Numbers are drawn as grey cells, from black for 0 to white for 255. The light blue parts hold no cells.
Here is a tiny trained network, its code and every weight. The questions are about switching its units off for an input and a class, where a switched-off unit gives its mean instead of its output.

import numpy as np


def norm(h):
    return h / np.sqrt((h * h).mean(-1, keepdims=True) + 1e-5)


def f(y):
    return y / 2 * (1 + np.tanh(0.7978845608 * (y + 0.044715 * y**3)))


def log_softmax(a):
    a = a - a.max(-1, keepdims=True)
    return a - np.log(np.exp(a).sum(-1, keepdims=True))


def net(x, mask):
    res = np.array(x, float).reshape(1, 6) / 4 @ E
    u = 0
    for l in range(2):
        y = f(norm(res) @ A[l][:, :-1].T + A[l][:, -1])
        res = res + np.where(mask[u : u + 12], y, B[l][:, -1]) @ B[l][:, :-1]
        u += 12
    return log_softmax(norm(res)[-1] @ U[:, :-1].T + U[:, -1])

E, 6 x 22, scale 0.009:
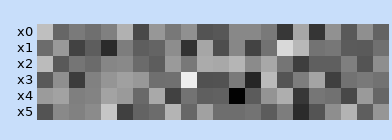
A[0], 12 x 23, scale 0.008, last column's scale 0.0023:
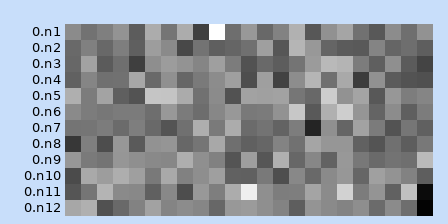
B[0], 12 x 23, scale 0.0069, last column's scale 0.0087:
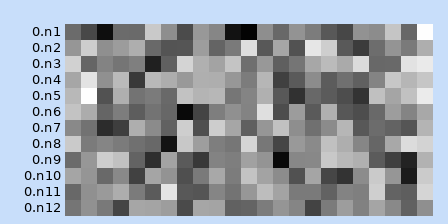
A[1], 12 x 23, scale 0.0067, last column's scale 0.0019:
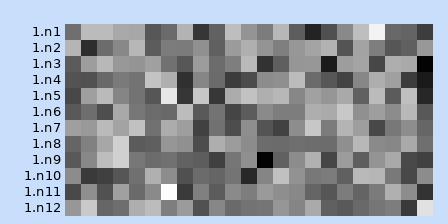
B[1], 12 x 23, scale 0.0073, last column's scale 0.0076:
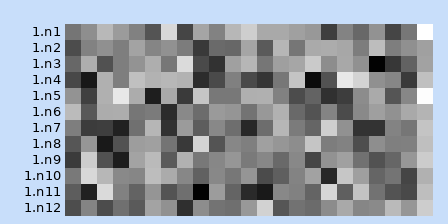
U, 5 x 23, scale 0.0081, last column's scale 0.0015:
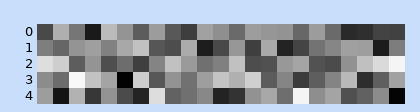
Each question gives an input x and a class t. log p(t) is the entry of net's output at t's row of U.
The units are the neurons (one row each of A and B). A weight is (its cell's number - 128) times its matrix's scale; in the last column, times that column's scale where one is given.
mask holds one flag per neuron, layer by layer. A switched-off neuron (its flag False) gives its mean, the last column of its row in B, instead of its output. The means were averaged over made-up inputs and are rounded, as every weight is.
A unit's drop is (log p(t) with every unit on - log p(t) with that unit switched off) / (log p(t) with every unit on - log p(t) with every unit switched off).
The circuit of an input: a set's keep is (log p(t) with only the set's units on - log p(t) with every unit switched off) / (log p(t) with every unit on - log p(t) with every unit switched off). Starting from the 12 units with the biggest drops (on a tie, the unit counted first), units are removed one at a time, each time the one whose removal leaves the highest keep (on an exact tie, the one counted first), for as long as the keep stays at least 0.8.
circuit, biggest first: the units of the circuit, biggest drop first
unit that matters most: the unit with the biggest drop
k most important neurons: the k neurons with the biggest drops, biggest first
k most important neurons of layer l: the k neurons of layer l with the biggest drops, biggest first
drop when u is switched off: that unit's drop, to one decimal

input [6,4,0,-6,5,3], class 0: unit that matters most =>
0.n1
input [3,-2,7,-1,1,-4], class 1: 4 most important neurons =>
(0.n1, 0.n3, 0.n8, 1.n4)
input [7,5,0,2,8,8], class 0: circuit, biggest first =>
(0.n5, 0.n1)
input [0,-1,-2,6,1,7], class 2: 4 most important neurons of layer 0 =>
(0.n1, 0.n4, 0.n11, 0.n8)
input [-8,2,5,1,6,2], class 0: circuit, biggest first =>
(1.n9, 0.n5)
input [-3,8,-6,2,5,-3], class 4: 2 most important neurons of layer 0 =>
(0.n5, 0.n3)
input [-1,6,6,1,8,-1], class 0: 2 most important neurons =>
(0.n5, 1.n3)
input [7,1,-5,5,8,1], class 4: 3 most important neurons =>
(0.n3, 0.n8, 0.n5)
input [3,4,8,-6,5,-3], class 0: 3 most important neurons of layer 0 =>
(0.n5, 0.n4, 0.n1)
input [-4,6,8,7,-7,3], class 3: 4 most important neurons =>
(1.n5, 0.n11, 0.n5, 0.n1)
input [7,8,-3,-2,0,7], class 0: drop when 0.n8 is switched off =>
0.2
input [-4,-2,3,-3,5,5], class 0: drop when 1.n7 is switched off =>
0.3
